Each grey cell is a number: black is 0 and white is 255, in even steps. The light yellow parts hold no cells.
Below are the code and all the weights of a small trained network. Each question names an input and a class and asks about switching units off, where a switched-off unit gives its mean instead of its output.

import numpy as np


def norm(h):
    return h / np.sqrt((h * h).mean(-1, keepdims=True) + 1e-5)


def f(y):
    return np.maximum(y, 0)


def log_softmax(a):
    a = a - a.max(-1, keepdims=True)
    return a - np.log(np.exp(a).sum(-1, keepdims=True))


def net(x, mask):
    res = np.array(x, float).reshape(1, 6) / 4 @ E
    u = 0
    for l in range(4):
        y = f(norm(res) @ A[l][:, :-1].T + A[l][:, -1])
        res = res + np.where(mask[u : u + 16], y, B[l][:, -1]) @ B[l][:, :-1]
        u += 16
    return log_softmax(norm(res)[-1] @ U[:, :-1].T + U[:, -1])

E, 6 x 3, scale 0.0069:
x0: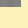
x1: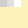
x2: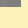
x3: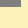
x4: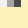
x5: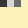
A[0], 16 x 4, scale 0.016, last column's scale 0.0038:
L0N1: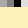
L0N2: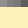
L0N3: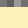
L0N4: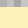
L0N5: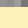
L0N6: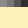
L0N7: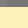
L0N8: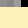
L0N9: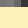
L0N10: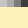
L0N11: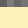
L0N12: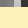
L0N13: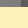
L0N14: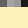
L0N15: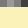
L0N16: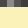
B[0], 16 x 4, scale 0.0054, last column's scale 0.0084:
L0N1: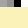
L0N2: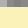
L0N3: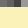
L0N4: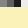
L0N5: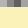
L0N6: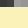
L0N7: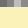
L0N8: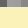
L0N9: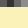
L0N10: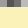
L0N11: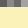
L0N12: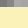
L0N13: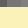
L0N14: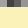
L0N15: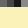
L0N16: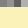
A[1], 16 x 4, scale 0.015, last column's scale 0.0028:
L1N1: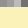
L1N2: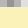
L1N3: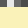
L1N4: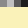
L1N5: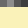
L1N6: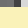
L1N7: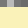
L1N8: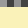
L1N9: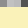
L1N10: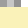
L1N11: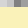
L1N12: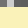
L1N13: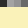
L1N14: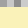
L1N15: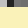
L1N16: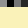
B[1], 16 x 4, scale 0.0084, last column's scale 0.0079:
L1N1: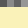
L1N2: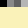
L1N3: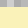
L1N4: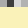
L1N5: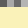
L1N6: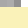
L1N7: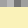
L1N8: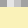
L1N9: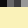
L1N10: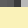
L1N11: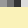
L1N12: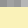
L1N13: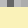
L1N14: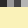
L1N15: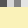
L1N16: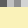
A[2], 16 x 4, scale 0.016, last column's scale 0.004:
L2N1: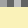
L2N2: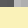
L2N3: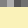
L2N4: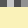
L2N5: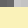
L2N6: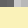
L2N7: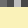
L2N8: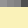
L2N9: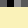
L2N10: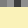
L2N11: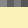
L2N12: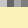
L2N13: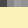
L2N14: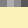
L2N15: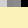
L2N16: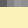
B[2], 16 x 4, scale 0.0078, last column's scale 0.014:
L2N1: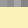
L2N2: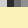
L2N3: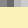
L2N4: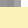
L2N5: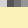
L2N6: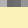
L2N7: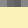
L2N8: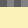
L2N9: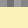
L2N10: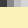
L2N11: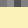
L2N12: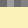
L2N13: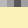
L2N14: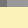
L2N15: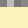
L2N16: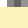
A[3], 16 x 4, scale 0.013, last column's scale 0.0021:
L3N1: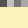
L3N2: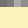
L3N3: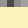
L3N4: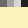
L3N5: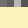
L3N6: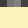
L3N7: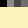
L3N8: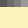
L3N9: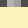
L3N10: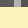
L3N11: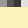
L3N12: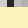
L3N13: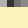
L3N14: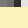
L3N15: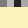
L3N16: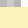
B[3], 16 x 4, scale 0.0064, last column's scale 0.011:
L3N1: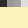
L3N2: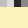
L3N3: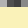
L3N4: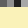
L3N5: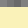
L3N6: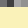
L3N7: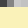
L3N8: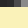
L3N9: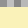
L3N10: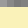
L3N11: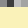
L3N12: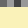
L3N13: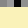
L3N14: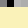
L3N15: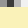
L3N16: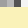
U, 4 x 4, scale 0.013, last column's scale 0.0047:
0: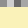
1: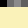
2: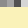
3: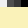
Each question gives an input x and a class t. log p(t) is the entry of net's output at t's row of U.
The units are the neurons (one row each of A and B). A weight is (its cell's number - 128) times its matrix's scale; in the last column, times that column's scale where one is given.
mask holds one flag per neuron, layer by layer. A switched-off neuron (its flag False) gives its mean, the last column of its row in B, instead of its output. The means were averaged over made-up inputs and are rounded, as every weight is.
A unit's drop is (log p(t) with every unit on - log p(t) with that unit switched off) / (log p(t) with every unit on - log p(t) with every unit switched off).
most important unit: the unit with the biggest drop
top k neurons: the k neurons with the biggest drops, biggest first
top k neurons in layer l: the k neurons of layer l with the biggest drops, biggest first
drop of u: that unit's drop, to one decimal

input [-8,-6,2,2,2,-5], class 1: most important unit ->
L0N1
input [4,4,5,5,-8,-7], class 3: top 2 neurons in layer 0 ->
L0N1; L0N4
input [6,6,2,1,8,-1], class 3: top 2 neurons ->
L0N4; L1N11
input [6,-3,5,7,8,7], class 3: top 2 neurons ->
L0N1; L1N15
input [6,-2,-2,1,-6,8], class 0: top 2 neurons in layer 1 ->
L1N3; L1N4
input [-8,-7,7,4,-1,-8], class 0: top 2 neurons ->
L1N16; L0N4
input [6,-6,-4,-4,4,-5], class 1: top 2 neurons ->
L0N1; L1N3
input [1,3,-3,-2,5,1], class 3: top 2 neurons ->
L0N4; L1N11
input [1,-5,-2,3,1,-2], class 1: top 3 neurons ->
L0N1; L1N3; L1N8
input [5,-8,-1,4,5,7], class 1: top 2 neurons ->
L0N1; L1N15
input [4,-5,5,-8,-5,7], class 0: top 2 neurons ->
L1N13; L0N4
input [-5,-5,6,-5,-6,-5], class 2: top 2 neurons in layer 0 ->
L0N4; L0N1
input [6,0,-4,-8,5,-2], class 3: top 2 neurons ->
L0N1; L1N3
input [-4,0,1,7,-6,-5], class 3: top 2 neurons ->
L0N1; L0N4
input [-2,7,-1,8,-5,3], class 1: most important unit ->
L1N9
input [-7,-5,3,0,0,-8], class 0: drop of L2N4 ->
0.0
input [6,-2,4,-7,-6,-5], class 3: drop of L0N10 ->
0.1
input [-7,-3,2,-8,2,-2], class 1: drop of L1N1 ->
-0.1
